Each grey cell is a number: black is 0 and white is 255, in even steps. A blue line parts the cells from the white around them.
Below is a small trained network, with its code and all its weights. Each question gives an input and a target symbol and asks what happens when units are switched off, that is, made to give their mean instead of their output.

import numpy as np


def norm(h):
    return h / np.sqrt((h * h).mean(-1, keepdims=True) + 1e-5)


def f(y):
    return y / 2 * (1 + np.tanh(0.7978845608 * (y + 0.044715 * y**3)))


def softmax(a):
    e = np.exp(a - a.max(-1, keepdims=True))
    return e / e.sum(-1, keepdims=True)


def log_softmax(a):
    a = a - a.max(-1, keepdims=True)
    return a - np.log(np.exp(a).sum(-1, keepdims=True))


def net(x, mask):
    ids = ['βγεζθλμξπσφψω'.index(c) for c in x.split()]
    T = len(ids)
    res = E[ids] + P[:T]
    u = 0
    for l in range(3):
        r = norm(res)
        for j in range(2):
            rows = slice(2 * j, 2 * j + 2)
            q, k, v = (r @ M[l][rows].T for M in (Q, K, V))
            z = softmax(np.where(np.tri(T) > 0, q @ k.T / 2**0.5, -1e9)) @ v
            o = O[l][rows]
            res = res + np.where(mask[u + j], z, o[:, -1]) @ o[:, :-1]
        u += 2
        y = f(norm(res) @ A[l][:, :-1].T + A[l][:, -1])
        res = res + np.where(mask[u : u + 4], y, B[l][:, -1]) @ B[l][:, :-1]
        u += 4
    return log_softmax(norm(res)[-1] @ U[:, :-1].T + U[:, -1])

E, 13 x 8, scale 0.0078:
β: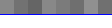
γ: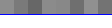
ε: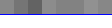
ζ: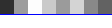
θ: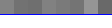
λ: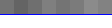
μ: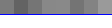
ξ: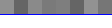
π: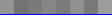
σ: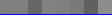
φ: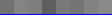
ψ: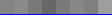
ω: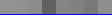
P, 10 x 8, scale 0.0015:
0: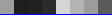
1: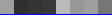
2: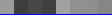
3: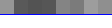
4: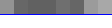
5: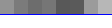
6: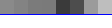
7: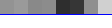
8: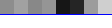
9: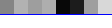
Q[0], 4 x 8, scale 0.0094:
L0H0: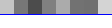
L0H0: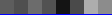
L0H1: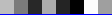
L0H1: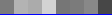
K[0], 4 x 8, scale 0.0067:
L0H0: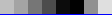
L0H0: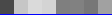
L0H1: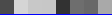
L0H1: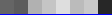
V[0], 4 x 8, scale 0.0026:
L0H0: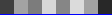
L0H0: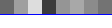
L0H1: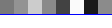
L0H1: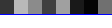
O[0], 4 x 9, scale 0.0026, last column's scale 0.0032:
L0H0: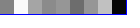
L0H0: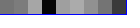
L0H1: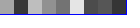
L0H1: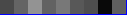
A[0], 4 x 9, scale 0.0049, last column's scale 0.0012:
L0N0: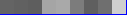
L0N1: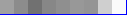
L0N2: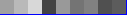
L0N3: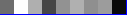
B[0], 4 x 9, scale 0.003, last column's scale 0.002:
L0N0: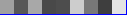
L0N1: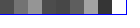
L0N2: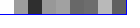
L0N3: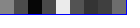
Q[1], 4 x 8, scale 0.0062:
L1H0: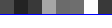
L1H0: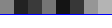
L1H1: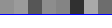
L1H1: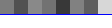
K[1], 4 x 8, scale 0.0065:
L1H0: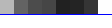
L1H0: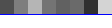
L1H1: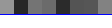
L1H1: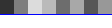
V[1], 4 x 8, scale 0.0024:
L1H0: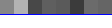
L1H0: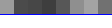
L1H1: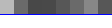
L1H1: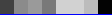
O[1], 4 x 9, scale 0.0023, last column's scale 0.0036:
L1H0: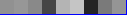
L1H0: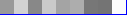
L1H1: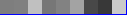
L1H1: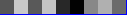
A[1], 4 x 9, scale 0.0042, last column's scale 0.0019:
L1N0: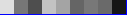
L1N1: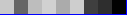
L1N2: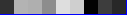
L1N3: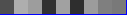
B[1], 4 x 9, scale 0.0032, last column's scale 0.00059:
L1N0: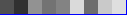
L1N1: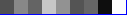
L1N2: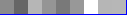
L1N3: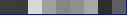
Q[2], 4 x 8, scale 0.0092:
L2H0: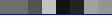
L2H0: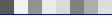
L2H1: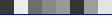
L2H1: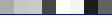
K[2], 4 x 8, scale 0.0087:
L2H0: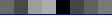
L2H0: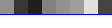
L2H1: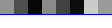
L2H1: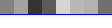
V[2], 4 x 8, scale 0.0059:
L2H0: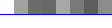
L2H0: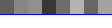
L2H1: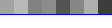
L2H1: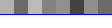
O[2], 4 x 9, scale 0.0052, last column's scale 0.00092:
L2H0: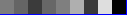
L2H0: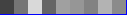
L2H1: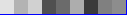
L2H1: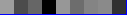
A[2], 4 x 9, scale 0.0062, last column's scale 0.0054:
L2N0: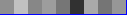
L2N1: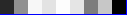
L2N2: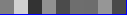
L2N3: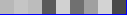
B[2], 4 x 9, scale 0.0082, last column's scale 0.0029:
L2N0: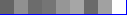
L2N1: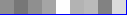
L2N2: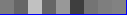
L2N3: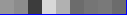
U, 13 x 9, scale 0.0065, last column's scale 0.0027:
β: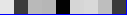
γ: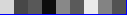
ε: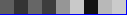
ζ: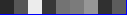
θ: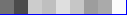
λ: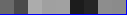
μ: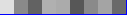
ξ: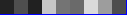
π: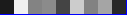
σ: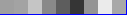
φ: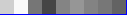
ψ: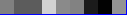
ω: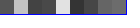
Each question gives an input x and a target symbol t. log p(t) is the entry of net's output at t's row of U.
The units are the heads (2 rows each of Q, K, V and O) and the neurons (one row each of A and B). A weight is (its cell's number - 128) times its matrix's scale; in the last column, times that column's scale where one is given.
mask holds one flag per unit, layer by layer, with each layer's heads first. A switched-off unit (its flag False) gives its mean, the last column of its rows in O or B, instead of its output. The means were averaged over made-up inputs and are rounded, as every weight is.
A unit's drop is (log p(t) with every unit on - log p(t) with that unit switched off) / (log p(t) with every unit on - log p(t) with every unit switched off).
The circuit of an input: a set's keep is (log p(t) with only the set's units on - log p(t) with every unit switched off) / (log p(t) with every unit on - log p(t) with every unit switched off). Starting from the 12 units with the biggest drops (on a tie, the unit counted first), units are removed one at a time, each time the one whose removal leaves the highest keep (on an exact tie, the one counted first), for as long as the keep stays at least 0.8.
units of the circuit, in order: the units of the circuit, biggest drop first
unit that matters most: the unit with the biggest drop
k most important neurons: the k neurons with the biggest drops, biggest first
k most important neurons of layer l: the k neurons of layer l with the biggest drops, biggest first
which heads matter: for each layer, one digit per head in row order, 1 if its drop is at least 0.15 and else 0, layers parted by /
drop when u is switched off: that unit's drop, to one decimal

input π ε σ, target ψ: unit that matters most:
L1N1
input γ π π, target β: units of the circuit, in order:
(L2N0; L2N1)
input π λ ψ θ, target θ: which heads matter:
00 / 00 / 10
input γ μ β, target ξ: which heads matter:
01 / 00 / 01
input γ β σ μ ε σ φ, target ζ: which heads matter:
01 / 00 / 00
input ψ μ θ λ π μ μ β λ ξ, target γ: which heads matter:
00 / 00 / 01
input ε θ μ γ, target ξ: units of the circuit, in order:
(L2H1; L2N1)
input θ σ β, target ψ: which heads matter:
00 / 00 / 00
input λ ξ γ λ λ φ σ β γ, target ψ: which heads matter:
11 / 00 / 00
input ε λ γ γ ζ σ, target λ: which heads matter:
00 / 01 / 00
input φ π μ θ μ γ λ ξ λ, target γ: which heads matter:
00 / 00 / 01
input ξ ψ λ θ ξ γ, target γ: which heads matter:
01 / 00 / 01
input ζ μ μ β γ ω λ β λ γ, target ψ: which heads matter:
01 / 00 / 00
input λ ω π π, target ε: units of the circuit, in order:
(L2H0)
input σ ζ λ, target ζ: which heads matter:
10 / 00 / 00
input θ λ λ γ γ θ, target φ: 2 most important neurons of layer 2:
(L2N0; L2N1)
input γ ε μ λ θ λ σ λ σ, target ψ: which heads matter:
11 / 01 / 00
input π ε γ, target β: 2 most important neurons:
(L1N0; L0N1)
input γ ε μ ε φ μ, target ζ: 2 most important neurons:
(L1N3; L2N1)
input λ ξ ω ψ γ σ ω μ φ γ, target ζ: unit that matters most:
L2H0
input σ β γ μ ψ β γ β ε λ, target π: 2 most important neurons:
(L2N0; L1N1)
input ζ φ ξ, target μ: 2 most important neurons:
(L0N2; L2N3)
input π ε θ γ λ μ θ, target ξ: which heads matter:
11 / 00 / 01
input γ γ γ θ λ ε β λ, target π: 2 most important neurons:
(L2N0; L2N1)
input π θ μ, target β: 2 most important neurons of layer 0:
(L0N1; L0N0)
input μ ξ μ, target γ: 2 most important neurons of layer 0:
(L0N2; L0N3)
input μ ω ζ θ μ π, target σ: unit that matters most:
L1H1
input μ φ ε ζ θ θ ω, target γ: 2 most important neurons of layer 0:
(L0N2; L0N0)
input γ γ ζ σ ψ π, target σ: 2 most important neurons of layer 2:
(L2N2; L2N1)
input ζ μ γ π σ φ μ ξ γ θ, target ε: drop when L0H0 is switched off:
0.7
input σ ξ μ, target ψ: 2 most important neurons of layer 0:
(L0N0; L0N1)
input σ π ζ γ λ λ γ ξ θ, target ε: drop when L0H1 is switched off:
0.8
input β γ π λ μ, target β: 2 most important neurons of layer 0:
(L0N1; L0N3)
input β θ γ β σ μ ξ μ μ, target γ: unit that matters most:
L2H1
